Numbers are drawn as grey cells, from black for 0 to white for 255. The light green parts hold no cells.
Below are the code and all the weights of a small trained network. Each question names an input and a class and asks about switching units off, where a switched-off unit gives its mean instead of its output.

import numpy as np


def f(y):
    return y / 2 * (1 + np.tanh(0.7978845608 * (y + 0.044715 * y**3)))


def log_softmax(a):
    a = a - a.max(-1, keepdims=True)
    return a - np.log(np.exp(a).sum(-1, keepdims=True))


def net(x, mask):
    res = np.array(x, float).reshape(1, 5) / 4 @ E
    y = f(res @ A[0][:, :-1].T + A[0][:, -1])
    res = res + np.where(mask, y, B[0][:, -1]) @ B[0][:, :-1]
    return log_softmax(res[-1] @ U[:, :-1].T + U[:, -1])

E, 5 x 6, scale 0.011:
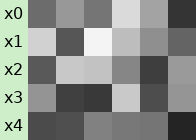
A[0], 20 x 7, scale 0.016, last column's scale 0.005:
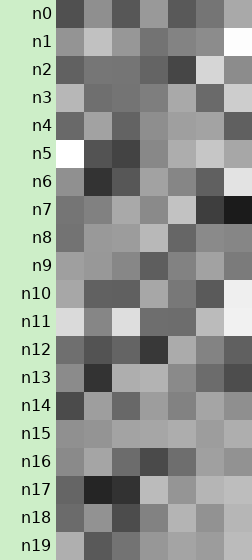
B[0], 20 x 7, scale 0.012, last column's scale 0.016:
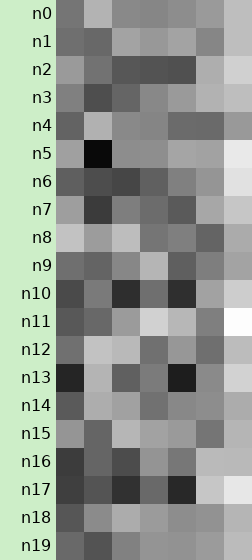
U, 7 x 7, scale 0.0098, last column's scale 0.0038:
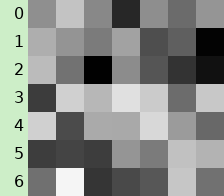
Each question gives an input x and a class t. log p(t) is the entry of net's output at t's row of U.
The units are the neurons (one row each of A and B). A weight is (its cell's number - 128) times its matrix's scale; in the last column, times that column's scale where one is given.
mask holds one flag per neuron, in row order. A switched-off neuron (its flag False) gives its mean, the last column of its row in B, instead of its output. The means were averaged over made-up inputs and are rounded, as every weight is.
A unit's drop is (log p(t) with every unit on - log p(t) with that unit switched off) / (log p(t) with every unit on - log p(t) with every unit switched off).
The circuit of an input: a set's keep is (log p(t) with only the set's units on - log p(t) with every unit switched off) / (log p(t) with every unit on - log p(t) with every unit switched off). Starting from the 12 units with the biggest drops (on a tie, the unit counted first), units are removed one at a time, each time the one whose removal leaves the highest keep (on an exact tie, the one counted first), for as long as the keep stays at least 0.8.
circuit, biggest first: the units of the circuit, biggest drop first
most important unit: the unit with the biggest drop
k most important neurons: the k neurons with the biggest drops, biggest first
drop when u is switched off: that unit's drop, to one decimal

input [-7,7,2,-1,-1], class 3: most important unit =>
n11
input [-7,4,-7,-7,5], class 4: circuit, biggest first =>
[n17 n10]
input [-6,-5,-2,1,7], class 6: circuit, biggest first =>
[n5 n12 n11]
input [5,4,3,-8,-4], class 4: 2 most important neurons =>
[n7 n13]
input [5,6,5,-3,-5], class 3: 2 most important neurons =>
[n5 n11]
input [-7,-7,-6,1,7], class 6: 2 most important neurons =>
[n12 n11]
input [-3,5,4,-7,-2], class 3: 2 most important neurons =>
[n11 n5]
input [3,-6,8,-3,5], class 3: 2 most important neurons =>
[n17 n10]
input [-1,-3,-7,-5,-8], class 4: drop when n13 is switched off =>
0.2
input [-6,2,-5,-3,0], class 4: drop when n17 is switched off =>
0.1
